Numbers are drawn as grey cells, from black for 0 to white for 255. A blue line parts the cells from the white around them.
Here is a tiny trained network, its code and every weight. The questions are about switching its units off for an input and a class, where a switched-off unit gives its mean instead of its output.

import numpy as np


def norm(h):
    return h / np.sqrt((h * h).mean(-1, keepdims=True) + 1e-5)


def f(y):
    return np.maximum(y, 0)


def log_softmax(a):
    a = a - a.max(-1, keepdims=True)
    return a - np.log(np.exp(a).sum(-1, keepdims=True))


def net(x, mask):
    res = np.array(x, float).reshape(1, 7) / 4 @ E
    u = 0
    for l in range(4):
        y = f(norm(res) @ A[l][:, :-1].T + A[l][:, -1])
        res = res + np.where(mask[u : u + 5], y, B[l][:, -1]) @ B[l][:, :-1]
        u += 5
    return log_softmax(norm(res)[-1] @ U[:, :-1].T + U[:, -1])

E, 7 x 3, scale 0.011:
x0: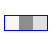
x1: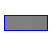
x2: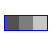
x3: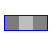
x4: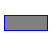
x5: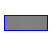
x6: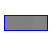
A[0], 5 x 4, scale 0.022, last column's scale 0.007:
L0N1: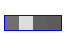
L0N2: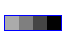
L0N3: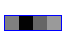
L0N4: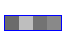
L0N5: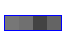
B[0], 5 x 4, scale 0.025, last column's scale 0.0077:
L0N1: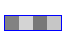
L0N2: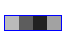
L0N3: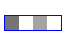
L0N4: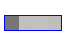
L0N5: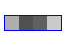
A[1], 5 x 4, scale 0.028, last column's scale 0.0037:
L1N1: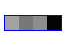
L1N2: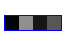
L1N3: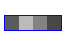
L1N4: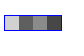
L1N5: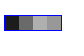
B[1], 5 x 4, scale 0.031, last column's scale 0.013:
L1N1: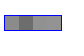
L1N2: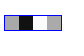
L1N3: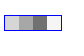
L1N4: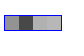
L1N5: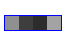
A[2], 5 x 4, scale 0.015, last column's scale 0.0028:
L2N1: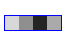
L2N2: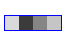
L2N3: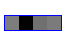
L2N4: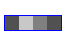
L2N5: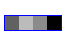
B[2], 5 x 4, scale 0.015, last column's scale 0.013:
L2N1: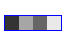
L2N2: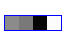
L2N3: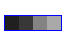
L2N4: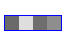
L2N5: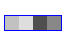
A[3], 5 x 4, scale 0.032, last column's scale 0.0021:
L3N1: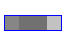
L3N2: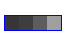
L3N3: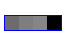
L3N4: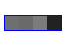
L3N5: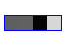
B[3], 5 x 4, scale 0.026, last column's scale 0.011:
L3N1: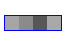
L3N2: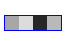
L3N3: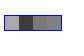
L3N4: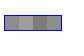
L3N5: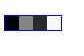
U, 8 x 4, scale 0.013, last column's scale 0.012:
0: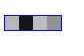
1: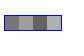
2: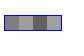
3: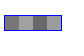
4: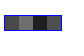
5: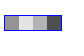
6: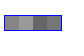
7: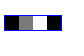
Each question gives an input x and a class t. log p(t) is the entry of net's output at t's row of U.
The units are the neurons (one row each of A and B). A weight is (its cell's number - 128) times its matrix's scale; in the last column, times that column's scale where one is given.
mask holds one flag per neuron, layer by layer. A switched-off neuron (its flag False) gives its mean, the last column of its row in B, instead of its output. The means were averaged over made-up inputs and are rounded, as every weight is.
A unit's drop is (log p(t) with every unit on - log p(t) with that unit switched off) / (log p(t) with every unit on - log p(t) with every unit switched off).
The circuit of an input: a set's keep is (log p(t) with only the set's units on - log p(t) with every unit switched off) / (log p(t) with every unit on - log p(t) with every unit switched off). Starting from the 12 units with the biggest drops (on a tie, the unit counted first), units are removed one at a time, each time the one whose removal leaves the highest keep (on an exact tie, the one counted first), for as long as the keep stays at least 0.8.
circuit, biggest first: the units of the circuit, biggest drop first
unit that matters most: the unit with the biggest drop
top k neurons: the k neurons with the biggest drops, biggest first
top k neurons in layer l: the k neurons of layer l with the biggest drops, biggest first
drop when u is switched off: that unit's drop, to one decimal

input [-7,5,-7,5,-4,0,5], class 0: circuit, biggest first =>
(L1N2)
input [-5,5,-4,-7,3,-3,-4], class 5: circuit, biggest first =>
(L0N3 L3N5)
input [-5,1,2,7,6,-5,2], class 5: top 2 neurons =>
(L0N1 L0N4)
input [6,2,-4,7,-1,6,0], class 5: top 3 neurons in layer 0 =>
(L0N5 L0N2 L0N1)
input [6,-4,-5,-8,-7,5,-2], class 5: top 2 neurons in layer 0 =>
(L0N3 L0N5)
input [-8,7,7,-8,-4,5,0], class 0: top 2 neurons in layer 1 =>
(L1N2 L1N3)
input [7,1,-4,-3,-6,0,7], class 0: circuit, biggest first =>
(L1N4 L0N3)
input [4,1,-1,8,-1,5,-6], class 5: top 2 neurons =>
(L3N5 L2N2)
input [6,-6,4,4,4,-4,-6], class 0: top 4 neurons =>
(L1N5 L2N1 L0N3 L3N5)
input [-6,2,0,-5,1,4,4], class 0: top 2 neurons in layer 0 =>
(L0N4 L0N1)
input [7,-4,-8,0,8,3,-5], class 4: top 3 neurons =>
(L1N2 L2N2 L1N3)
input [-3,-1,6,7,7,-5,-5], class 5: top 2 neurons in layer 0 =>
(L0N1 L0N4)
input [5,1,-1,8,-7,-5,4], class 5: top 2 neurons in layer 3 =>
(L3N5 L3N2)
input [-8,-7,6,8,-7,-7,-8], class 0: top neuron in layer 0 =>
(L0N3)
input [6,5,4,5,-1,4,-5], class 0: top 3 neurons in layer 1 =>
(L1N5 L1N3 L1N4)
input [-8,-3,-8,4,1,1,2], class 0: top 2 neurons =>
(L1N2 L0N3)
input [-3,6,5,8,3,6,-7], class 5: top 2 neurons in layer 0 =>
(L0N1 L0N4)
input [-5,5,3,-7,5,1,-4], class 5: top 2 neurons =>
(L0N3 L3N5)
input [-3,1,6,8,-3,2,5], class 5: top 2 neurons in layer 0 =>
(L0N1 L0N4)
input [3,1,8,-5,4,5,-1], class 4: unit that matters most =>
L1N5
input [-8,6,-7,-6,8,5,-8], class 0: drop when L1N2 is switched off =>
1.1
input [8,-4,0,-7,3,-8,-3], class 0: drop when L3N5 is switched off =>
0.1
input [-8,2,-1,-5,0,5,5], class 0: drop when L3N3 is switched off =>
0.0
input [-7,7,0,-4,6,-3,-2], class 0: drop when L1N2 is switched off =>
0.8
